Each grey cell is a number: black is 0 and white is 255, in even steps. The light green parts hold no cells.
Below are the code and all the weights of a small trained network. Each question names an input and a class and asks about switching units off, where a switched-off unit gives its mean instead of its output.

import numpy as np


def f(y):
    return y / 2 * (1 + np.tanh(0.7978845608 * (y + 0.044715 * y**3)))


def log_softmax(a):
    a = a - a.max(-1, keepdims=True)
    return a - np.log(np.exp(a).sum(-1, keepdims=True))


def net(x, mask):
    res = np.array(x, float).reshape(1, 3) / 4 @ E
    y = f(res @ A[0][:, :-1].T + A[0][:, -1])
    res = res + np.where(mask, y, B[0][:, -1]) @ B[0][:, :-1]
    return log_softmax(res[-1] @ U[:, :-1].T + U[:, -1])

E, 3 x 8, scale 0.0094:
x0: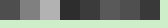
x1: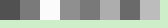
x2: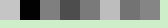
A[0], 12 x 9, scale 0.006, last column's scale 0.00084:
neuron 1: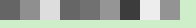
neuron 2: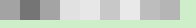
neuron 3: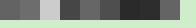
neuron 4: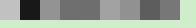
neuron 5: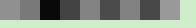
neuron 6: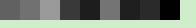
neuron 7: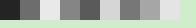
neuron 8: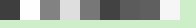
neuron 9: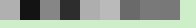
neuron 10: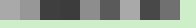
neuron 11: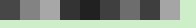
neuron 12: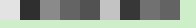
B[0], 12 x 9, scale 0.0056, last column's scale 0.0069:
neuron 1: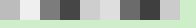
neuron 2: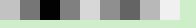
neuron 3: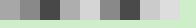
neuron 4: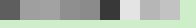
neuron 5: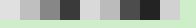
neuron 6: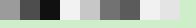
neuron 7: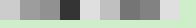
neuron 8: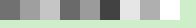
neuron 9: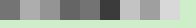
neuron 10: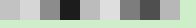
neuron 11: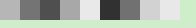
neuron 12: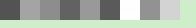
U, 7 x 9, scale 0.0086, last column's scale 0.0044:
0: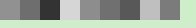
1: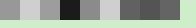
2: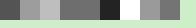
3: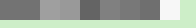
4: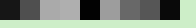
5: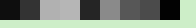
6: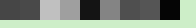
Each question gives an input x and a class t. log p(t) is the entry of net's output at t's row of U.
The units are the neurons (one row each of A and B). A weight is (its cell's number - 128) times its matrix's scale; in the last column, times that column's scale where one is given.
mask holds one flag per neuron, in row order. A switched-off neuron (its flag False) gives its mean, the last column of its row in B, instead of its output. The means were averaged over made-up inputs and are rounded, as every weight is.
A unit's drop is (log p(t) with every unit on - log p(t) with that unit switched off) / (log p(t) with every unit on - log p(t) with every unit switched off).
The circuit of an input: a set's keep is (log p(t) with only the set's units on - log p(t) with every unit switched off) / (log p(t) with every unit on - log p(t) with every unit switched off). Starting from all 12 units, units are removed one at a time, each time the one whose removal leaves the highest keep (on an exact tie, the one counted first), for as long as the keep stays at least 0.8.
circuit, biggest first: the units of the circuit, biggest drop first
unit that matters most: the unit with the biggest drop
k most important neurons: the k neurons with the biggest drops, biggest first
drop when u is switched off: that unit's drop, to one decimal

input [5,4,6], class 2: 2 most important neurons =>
(neuron 12; neuron 9)
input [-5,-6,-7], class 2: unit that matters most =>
neuron 8
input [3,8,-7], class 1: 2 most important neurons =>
(neuron 1; neuron 7)
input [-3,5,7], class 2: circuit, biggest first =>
(neuron 12; neuron 9)
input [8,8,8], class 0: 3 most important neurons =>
(neuron 6; neuron 3; neuron 11)
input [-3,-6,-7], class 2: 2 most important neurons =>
(neuron 8; neuron 1)
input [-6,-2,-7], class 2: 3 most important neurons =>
(neuron 8; neuron 6; neuron 3)
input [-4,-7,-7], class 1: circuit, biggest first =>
(neuron 5; neuron 10)
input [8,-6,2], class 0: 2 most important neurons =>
(neuron 6; neuron 11)
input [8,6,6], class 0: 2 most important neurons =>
(neuron 6; neuron 3)
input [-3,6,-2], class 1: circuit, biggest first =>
(neuron 1; neuron 7)
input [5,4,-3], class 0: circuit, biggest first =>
(neuron 6; neuron 3)
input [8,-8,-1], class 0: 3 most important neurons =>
(neuron 6; neuron 11; neuron 3)
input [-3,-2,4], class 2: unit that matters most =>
neuron 6
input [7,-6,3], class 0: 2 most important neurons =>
(neuron 6; neuron 11)
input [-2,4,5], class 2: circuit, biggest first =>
(neuron 12; neuron 9)
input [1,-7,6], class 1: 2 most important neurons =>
(neuron 5; neuron 10)
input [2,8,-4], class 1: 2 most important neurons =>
(neuron 1; neuron 7)
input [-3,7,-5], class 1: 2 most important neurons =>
(neuron 1; neuron 7)
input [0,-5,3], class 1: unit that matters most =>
neuron 5
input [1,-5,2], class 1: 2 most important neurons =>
(neuron 5; neuron 10)
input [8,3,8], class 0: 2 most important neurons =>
(neuron 6; neuron 3)
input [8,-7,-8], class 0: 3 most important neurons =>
(neuron 6; neuron 11; neuron 3)
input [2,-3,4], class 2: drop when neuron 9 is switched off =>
0.2
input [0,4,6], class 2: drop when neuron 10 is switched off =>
0.1
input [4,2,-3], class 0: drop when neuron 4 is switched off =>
0.1
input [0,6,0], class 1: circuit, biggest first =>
(neuron 1)
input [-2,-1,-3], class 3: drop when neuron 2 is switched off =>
0.0
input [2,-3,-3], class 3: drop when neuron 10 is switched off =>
-0.1
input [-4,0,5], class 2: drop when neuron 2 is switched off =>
-0.1
